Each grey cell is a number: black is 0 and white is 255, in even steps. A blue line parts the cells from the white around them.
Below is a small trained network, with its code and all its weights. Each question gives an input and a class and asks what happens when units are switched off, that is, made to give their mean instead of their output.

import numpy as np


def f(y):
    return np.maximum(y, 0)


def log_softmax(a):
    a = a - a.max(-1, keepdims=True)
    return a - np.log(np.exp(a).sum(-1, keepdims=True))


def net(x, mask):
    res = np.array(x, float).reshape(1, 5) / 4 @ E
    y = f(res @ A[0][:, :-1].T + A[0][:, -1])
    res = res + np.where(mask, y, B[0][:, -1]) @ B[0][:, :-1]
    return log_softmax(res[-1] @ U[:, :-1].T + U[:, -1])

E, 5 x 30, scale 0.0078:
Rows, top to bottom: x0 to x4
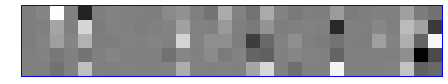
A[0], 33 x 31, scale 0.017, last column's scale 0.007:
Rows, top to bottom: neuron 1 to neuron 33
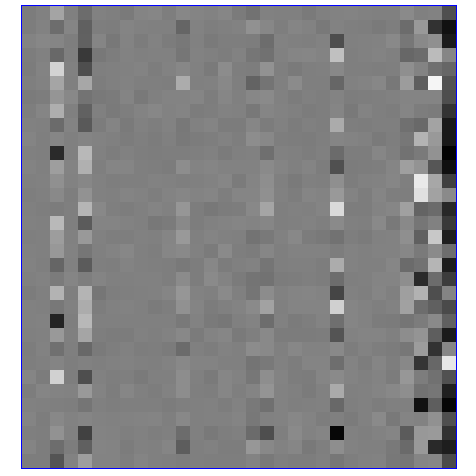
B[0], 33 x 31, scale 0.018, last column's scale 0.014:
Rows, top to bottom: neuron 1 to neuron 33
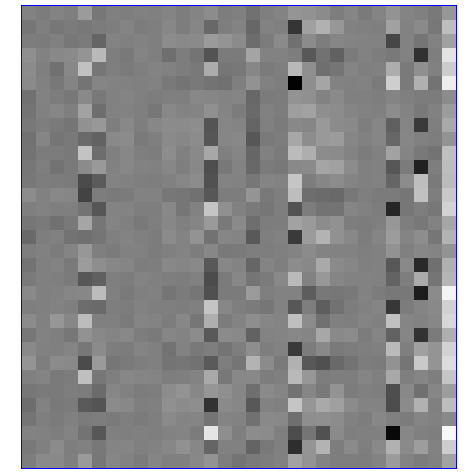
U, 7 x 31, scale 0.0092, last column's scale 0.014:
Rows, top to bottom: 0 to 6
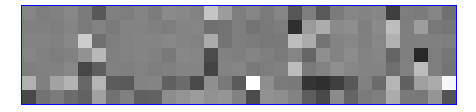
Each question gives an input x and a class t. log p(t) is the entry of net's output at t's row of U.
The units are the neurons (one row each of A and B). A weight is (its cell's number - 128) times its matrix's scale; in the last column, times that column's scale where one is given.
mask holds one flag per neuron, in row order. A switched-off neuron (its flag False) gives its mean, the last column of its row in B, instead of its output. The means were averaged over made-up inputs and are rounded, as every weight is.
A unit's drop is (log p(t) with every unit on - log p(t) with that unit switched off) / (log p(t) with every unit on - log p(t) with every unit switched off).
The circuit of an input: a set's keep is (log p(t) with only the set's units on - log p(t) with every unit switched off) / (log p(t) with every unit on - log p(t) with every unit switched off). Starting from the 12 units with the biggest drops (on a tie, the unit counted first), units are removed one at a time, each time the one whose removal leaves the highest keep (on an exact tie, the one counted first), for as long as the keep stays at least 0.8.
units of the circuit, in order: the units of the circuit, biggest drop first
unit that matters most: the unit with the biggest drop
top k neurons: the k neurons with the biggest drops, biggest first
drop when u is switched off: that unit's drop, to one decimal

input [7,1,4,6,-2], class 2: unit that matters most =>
neuron 27
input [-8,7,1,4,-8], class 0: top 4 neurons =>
[neuron 31; neuron 3; neuron 5; neuron 27]
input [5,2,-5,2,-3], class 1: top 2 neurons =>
[neuron 32; neuron 2]
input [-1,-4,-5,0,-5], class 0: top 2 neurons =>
[neuron 31; neuron 6]
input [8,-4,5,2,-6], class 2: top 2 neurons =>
[neuron 27; neuron 5]
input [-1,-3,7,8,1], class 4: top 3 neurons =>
[neuron 29; neuron 20; neuron 26]
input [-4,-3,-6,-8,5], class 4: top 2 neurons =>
[neuron 14; neuron 13]
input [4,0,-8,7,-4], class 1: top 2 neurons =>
[neuron 32; neuron 2]
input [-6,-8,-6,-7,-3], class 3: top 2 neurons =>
[neuron 4; neuron 19]
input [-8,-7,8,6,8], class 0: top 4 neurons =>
[neuron 15; neuron 22; neuron 32; neuron 28]
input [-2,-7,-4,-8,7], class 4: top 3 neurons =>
[neuron 14; neuron 13; neuron 31]
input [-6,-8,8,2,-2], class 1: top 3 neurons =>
[neuron 6; neuron 17; neuron 21]
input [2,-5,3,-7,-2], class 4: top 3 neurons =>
[neuron 13; neuron 14; neuron 21]
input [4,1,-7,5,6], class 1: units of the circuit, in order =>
[neuron 32]
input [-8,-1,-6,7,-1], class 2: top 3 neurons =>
[neuron 23; neuron 11; neuron 6]
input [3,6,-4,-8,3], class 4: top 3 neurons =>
[neuron 13; neuron 14; neuron 4]
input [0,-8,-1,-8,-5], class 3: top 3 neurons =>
[neuron 4; neuron 19; neuron 9]
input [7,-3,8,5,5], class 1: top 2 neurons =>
[neuron 6; neuron 17]
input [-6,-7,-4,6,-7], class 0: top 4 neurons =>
[neuron 31; neuron 21; neuron 12; neuron 3]
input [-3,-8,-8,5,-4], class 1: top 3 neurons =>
[neuron 32; neuron 2; neuron 21]
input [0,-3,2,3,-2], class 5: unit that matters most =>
neuron 12
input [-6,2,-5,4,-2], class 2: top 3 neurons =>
[neuron 23; neuron 6; neuron 11]
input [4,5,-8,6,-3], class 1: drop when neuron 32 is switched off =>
0.1
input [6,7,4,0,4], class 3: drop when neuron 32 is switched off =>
0.0
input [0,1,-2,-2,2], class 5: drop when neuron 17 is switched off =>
0.1
